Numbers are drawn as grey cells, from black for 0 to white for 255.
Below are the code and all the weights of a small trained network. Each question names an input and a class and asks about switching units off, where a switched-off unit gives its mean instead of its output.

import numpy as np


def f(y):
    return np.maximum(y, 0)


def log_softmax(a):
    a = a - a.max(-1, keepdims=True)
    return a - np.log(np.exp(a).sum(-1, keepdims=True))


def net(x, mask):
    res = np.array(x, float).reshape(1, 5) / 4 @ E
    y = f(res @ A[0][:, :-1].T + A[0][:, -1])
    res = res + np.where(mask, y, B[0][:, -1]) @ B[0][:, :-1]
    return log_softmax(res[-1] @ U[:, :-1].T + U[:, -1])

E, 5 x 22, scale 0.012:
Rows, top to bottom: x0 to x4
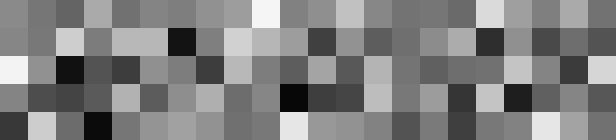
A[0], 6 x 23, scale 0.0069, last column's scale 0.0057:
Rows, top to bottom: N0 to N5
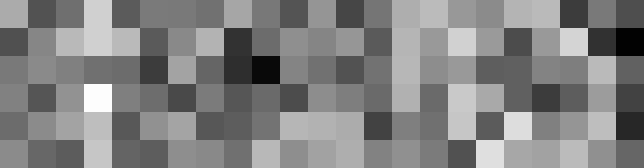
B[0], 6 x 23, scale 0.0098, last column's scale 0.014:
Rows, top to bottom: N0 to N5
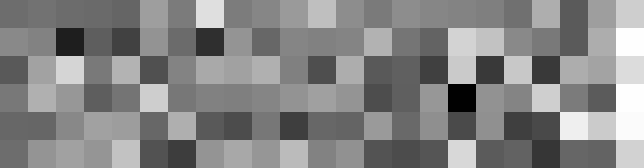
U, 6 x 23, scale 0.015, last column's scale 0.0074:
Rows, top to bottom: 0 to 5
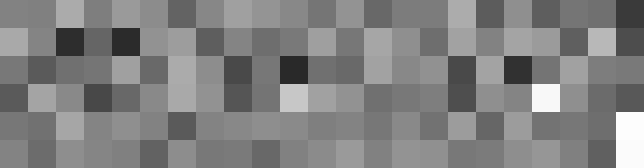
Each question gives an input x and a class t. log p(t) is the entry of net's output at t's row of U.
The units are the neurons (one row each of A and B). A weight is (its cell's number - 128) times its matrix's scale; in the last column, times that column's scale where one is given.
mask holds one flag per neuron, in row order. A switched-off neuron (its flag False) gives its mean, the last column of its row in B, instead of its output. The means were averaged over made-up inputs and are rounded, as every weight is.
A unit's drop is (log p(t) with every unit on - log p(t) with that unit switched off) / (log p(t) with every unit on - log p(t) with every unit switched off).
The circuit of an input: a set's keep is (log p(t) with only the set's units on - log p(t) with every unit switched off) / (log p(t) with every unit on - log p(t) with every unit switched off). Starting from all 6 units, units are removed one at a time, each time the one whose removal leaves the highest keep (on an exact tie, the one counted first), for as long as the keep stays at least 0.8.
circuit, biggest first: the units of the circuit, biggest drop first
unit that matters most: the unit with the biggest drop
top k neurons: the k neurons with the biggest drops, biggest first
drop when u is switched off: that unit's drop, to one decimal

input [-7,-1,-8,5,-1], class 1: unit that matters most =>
N1
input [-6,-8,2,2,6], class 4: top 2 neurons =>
N2; N3
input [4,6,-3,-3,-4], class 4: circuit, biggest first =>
N2; N5
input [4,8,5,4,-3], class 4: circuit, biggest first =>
N1; N4; N2; N5
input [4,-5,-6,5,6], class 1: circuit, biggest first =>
N1; N3
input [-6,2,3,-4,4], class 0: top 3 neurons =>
N3; N1; N2
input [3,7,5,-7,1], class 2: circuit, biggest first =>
N4; N2
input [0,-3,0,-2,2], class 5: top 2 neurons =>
N3; N1
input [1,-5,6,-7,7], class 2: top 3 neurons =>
N4; N1; N3
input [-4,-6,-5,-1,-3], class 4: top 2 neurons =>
N2; N0
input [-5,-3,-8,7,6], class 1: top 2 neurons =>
N1; N4
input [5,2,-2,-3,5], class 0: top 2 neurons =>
N3; N5
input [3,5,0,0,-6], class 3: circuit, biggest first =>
N3; N2
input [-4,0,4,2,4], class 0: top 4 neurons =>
N1; N3; N4; N2
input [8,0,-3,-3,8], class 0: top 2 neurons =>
N5; N3
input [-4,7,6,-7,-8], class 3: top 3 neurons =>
N3; N0; N1
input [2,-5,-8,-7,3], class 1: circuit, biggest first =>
N1
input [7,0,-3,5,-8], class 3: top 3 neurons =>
N3; N2; N4
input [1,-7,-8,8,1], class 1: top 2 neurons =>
N1; N4
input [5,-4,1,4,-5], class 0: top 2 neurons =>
N5; N4
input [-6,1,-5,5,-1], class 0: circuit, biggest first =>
N4
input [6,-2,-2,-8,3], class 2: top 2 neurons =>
N4; N2
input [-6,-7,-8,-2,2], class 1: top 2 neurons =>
N1; N5
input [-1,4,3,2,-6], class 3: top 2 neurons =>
N3; N1
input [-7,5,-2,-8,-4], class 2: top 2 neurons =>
N4; N5
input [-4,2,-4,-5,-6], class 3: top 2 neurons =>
N3; N5
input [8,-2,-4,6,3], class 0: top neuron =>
N5
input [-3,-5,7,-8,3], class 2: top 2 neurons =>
N4; N1
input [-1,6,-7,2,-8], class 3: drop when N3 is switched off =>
0.9
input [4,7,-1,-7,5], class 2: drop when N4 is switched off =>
0.6
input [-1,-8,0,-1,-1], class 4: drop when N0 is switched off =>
0.0
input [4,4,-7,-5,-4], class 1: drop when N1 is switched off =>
0.8
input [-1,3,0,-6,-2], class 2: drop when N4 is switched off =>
0.5
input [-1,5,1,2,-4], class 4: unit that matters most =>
N4
